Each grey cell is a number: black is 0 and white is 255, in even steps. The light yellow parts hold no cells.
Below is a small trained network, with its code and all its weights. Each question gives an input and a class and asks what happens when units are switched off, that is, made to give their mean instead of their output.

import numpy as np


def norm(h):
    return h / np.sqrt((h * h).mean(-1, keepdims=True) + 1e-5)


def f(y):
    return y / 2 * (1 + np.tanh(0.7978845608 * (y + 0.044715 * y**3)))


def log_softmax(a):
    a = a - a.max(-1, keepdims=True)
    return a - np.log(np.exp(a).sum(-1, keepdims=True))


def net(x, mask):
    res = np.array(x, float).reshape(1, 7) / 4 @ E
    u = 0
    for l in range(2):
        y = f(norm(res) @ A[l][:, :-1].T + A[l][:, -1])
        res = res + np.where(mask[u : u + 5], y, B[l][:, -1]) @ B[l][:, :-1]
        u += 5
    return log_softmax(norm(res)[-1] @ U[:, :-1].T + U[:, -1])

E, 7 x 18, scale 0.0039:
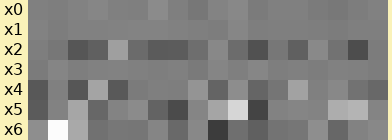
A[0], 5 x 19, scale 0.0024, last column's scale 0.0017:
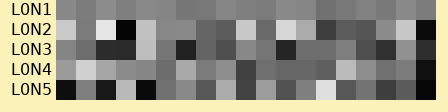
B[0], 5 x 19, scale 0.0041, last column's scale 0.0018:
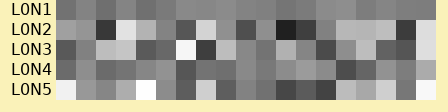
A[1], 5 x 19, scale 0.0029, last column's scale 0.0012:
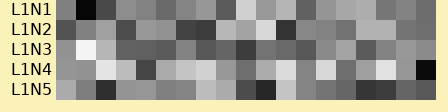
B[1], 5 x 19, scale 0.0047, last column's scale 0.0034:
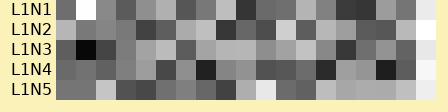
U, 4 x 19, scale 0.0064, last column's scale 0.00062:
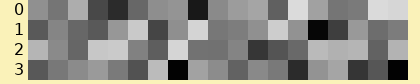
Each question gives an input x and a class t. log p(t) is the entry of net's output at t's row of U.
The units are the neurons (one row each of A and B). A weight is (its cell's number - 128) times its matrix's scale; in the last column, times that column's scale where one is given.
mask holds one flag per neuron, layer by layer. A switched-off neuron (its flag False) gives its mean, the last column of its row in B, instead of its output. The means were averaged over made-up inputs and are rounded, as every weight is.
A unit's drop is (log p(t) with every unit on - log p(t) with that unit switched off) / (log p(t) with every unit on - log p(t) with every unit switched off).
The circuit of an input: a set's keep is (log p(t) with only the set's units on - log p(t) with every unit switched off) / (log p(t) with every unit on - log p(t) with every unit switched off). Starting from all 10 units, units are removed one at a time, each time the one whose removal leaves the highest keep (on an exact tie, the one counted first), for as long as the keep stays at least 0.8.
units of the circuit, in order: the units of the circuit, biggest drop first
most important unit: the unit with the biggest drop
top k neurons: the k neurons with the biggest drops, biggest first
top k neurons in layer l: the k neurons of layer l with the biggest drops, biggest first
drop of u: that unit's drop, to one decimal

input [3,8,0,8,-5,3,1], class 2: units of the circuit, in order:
L0N2
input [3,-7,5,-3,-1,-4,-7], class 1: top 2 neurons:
L1N1, L1N4
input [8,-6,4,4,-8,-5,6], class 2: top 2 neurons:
L0N2, L1N1
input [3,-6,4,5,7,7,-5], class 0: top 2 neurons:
L1N2, L0N2
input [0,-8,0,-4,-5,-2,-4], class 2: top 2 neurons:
L0N2, L1N3
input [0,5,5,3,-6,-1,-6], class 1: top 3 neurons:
L1N1, L0N5, L1N4
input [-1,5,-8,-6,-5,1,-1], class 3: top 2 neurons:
L1N4, L0N5
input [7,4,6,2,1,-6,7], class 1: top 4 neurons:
L1N3, L1N2, L1N4, L0N4
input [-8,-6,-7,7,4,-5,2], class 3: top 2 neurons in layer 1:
L1N4, L1N2
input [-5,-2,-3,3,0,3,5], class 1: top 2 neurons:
L1N3, L1N5
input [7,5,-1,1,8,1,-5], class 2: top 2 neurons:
L0N5, L1N3
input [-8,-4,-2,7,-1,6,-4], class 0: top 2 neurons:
L1N2, L1N3
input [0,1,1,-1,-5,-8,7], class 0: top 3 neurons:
L1N5, L1N1, L0N5
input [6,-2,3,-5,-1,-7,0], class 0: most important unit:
L1N5
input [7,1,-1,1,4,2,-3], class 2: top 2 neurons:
L0N5, L1N3
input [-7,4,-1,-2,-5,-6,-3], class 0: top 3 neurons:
L1N5, L0N5, L1N3
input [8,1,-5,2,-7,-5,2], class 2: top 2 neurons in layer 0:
L0N2, L0N3
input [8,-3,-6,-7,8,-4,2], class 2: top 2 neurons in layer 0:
L0N5, L0N3
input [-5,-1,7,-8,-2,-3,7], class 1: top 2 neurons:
L1N3, L1N4
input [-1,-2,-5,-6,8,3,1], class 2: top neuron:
L0N5
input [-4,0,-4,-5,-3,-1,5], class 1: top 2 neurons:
L1N3, L0N3
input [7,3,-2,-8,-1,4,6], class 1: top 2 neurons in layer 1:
L1N3, L1N5
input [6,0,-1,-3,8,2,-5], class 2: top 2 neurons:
L0N5, L1N3
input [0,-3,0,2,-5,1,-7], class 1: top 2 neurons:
L1N1, L0N5
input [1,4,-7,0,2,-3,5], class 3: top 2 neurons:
L1N4, L1N1
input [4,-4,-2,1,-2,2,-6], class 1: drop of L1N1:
0.4
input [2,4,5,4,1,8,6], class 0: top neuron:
L1N2
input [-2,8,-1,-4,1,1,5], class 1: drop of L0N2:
0.0
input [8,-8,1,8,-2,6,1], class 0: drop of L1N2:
0.1
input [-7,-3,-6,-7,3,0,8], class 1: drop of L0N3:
0.1
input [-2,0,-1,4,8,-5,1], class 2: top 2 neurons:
L0N5, L1N2
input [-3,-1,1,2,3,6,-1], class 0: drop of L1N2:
0.3
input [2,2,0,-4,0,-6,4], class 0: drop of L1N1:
0.1
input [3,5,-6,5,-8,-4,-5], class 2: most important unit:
L0N2
